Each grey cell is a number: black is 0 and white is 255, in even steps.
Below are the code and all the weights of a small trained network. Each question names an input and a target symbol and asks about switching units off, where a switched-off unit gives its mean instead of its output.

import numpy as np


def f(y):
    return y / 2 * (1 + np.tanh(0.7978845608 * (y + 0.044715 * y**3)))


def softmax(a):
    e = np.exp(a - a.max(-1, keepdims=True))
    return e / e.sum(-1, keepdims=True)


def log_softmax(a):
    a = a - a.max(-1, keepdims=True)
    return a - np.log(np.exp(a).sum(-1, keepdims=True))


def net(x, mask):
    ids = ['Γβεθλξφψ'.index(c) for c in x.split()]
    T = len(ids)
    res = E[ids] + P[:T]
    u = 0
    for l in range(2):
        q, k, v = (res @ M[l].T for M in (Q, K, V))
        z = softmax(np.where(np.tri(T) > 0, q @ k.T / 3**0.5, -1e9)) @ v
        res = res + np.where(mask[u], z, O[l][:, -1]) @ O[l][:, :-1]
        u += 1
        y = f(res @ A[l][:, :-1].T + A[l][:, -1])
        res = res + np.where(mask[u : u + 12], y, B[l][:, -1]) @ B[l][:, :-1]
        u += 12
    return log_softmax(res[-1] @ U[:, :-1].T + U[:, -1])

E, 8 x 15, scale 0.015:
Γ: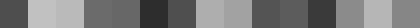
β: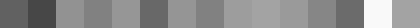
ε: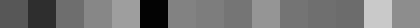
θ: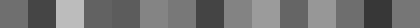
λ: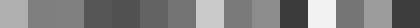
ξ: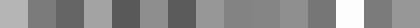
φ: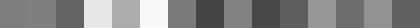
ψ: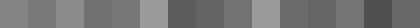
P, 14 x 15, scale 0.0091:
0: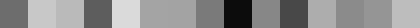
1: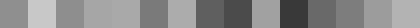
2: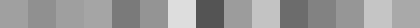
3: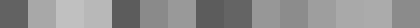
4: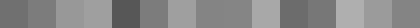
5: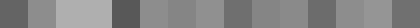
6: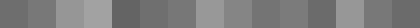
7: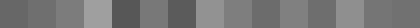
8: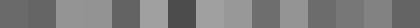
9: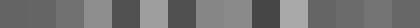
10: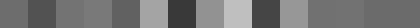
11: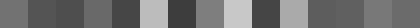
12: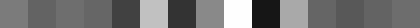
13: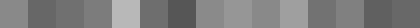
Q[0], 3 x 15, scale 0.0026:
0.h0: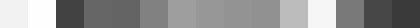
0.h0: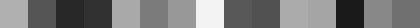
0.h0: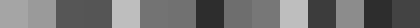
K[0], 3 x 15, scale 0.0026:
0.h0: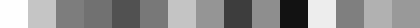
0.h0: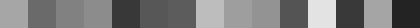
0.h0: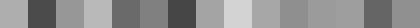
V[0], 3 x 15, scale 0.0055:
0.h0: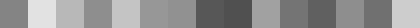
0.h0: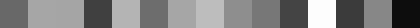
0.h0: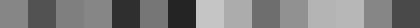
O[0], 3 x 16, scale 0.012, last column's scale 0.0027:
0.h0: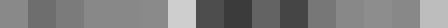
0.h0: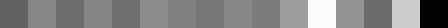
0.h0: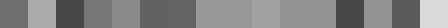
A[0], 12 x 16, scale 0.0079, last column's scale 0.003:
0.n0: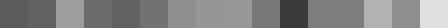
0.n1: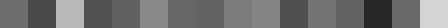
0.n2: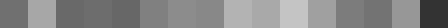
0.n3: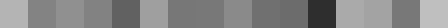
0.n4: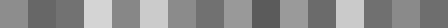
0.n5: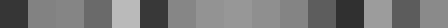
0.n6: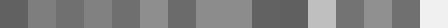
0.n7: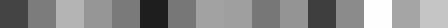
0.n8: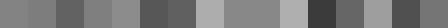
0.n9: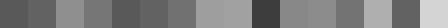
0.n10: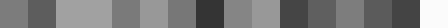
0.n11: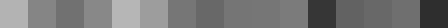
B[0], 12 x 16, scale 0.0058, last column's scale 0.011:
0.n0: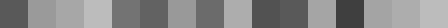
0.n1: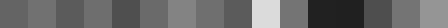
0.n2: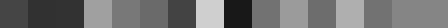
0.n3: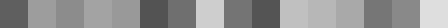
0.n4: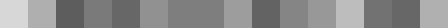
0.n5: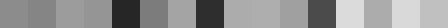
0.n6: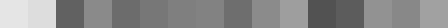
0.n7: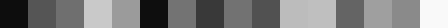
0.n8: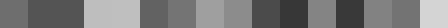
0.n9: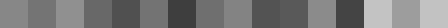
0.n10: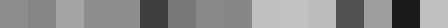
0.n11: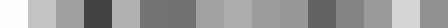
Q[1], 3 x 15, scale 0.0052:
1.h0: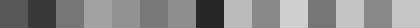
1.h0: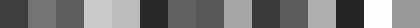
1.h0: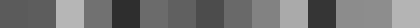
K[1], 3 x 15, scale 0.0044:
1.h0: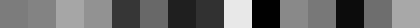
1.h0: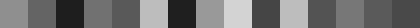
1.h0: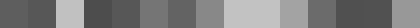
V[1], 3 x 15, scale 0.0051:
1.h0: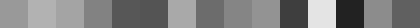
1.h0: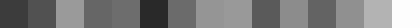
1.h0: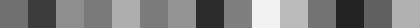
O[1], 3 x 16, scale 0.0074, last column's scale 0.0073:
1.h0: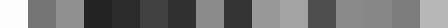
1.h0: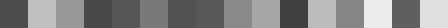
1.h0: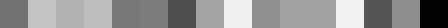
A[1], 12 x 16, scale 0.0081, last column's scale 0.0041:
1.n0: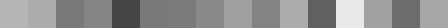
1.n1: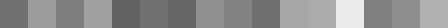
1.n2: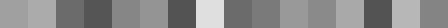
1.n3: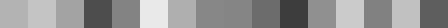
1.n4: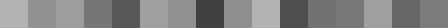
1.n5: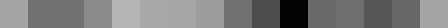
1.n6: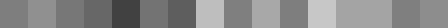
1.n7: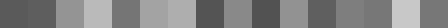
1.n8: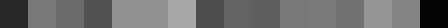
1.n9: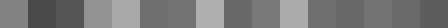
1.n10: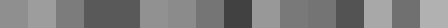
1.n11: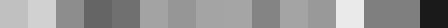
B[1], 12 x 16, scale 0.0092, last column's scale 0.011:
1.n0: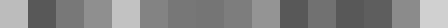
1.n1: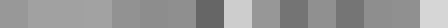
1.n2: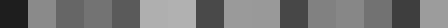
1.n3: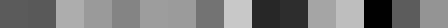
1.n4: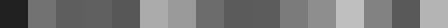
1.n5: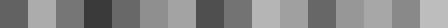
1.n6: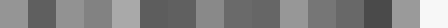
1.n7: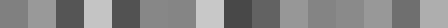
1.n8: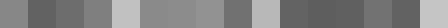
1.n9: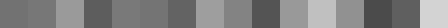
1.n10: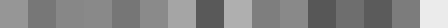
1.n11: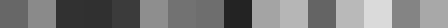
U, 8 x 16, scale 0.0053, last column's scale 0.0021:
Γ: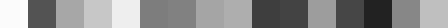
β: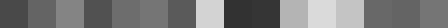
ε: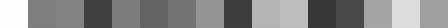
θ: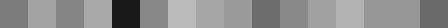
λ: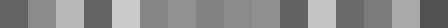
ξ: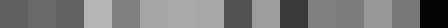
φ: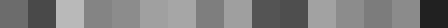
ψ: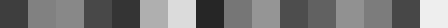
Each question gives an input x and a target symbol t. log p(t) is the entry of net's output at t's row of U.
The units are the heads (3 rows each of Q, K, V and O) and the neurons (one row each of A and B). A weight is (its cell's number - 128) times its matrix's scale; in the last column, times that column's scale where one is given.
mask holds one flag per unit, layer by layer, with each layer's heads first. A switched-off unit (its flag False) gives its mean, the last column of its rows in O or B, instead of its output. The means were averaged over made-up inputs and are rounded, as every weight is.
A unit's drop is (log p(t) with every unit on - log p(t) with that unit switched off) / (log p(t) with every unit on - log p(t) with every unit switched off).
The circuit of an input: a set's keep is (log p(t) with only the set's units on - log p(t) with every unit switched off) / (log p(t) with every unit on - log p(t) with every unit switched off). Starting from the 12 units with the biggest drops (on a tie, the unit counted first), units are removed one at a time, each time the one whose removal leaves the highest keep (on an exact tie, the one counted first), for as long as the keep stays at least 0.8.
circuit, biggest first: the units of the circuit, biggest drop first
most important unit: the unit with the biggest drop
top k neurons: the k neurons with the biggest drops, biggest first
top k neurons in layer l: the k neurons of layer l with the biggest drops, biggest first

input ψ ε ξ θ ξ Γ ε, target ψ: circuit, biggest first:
[1.h0; 0.n5; 1.n4]
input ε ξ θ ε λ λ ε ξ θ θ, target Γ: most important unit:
1.h0
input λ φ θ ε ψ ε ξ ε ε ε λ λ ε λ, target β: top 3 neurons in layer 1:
[1.n2; 1.n9; 1.n0]
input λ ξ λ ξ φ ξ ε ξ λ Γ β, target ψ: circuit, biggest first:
[1.h0; 0.n5]
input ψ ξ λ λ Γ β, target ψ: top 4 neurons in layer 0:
[0.n8; 0.n3; 0.n10; 0.n9]
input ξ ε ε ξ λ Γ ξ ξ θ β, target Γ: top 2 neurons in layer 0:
[0.n1; 0.n5]
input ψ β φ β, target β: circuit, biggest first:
[1.h0; 0.n7; 1.n7; 1.n9]
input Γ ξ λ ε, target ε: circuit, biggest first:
[1.h0; 0.h0]
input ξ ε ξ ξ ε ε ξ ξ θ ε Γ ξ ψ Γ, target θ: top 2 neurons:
[0.n5; 0.n7]
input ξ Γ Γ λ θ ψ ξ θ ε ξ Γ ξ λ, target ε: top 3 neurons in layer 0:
[0.n7; 0.n3; 0.n6]
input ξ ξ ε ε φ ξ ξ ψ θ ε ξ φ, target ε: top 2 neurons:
[1.n5; 0.n7]
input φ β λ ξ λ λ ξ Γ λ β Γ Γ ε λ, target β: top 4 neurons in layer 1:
[1.n9; 1.n2; 1.n0; 1.n1]
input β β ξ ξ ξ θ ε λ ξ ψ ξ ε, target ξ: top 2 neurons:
[0.n8; 0.n5]
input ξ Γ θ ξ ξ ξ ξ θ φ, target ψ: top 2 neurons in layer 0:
[0.n7; 0.n3]
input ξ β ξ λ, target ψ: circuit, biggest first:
[0.n3; 0.n7; 1.n4]
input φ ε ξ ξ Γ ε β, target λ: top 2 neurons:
[0.n7; 1.n6]
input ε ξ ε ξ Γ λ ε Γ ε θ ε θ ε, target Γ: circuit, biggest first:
[1.h0; 0.n1; 1.n0]
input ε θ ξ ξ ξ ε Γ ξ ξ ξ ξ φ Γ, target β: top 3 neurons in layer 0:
[0.n8; 0.n7; 0.n0]
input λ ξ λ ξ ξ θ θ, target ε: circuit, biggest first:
[1.h0; 0.n1; 0.n7]
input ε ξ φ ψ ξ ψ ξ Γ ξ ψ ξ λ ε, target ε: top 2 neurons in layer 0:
[0.n5; 0.n8]
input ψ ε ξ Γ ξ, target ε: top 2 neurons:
[1.n11; 1.n0]
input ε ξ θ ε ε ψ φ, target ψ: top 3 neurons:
[0.n7; 1.n5; 0.n4]
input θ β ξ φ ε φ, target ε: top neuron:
[0.n10]
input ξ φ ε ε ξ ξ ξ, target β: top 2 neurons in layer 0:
[0.n5; 0.n3]
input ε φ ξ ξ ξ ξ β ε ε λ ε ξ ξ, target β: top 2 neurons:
[1.n9; 0.n5]
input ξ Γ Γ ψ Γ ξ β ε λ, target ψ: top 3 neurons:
[0.n3; 0.n7; 1.n5]
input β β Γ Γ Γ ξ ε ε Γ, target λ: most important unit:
0.n7
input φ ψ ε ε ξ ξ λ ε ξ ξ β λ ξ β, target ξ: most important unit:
1.h0
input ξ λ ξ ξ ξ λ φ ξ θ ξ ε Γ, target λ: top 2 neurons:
[0.n7; 0.n5]
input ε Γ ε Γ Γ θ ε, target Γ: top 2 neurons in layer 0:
[0.n1; 0.n10]
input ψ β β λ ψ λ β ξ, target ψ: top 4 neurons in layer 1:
[1.n11; 1.n2; 1.n3; 1.n1]
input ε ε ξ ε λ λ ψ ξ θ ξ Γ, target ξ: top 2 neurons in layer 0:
[0.n8; 0.n0]
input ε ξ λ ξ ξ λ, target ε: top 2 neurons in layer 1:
[1.n2; 1.n3]
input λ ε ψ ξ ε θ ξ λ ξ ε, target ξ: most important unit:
0.n8
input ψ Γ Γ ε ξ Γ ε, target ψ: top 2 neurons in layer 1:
[1.n4; 1.n10]
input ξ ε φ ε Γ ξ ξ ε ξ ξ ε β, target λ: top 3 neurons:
[0.n9; 0.n5; 0.n7]
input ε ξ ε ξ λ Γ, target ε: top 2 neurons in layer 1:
[1.n4; 1.n9]
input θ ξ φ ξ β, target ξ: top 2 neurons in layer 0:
[0.n4; 0.n7]
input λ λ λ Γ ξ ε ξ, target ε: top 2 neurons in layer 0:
[0.n7; 0.n8]
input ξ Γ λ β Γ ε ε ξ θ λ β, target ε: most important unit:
1.h0
